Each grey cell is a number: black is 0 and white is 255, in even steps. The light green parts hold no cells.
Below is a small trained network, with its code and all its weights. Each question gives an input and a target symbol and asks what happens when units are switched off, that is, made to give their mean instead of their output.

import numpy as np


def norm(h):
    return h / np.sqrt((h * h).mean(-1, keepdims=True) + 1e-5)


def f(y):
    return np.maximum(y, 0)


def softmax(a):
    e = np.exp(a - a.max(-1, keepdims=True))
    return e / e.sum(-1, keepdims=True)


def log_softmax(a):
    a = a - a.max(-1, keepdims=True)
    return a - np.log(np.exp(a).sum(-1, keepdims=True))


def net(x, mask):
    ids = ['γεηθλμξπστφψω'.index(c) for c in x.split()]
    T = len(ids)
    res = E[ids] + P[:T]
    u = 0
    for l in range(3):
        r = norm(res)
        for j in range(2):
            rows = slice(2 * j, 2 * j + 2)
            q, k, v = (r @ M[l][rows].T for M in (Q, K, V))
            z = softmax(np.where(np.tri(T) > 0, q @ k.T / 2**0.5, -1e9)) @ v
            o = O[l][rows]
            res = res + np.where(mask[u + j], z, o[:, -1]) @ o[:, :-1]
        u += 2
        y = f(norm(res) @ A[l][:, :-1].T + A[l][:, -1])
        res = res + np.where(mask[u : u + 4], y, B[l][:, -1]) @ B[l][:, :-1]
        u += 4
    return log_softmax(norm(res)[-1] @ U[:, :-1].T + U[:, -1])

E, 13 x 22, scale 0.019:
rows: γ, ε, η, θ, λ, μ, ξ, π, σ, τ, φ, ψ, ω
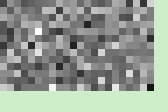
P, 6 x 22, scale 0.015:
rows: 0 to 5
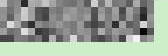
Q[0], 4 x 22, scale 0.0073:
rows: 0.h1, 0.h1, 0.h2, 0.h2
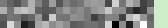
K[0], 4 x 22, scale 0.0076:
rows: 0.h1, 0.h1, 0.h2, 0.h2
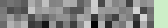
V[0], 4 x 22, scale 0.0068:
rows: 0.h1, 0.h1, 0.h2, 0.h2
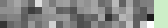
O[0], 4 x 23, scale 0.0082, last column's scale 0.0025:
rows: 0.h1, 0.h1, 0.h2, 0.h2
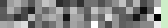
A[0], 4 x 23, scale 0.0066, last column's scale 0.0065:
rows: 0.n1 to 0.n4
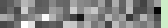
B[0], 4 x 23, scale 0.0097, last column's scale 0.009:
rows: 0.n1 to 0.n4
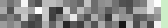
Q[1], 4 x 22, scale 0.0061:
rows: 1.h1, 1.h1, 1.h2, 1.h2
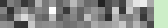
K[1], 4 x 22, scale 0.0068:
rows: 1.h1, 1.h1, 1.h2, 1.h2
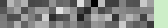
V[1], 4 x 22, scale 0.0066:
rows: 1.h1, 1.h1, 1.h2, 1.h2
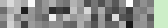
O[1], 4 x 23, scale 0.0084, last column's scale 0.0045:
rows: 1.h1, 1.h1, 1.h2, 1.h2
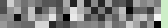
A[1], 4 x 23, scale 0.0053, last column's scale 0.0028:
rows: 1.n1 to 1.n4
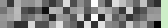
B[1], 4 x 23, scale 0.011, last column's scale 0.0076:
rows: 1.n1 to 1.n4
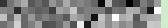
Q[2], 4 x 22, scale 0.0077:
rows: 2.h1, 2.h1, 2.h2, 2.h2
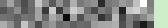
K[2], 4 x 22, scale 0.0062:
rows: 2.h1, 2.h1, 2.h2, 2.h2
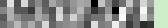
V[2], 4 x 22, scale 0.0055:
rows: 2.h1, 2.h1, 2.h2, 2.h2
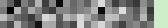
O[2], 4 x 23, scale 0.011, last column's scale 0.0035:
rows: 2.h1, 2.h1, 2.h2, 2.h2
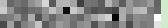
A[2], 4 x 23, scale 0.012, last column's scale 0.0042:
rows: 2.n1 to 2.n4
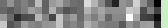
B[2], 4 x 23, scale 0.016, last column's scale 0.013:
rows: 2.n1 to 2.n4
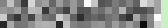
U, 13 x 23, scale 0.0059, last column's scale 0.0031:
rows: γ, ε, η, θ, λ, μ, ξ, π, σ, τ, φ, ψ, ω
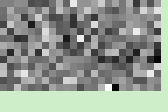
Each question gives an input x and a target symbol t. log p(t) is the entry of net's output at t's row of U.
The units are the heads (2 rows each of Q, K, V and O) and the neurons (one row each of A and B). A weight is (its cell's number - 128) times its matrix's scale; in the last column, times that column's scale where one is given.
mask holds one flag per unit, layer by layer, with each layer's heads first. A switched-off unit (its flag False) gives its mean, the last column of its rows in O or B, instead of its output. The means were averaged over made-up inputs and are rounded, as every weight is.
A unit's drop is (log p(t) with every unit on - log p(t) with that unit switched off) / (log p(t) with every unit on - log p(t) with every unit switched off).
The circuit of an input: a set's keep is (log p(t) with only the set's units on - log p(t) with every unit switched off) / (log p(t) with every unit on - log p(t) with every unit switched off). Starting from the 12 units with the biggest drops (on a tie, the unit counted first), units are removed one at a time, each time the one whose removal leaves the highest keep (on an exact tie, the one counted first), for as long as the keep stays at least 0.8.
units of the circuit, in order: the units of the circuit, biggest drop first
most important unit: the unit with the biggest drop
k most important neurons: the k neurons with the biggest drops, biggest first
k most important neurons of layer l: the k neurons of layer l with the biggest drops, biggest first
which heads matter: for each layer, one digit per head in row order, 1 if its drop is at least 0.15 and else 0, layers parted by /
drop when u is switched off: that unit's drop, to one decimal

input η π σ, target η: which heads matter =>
01 / 00 / 00
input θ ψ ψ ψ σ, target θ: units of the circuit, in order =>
[1.h1 2.n3]
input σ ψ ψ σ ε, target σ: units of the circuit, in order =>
[1.h1]
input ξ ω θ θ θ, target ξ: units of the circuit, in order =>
[0.h1 2.n2 1.h1]
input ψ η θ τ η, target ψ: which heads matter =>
00 / 00 / 00
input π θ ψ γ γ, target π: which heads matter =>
10 / 00 / 00
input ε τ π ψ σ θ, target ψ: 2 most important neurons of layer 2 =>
[2.n4 2.n3]
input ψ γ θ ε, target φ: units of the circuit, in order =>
[0.h1 0.h2]
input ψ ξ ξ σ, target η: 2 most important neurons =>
[0.n1 0.n4]
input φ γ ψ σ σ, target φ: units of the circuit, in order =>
[0.n2 0.h2]
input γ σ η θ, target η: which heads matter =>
00 / 01 / 00
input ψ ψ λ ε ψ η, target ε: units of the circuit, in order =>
[2.n1 2.h2]
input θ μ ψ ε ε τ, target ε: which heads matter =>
00 / 00 / 00
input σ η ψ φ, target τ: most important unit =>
2.n3
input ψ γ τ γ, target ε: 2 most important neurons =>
[2.n1 0.n4]
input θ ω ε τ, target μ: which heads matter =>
01 / 01 / 00
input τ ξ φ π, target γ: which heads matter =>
01 / 00 / 00
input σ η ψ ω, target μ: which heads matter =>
00 / 01 / 00
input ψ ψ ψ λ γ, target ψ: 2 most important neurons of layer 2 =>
[2.n4 2.n3]
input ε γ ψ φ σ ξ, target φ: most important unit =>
0.h2
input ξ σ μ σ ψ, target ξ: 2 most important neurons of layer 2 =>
[2.n2 2.n1]
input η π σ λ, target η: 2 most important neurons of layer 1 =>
[1.n2 1.n3]
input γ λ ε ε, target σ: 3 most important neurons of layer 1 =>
[1.n1 1.n4 1.n3]
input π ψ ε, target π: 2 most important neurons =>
[0.n4 2.n4]
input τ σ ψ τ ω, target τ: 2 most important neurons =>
[2.n3 1.n4]
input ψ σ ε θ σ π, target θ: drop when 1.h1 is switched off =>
0.3
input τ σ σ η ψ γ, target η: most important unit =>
0.h2
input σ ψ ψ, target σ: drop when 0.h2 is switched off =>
0.0
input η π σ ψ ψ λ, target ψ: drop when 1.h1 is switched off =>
0.1
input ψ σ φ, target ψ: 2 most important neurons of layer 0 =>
[0.n1 0.n2]
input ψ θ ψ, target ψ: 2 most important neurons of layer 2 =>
[2.n4 2.n3]
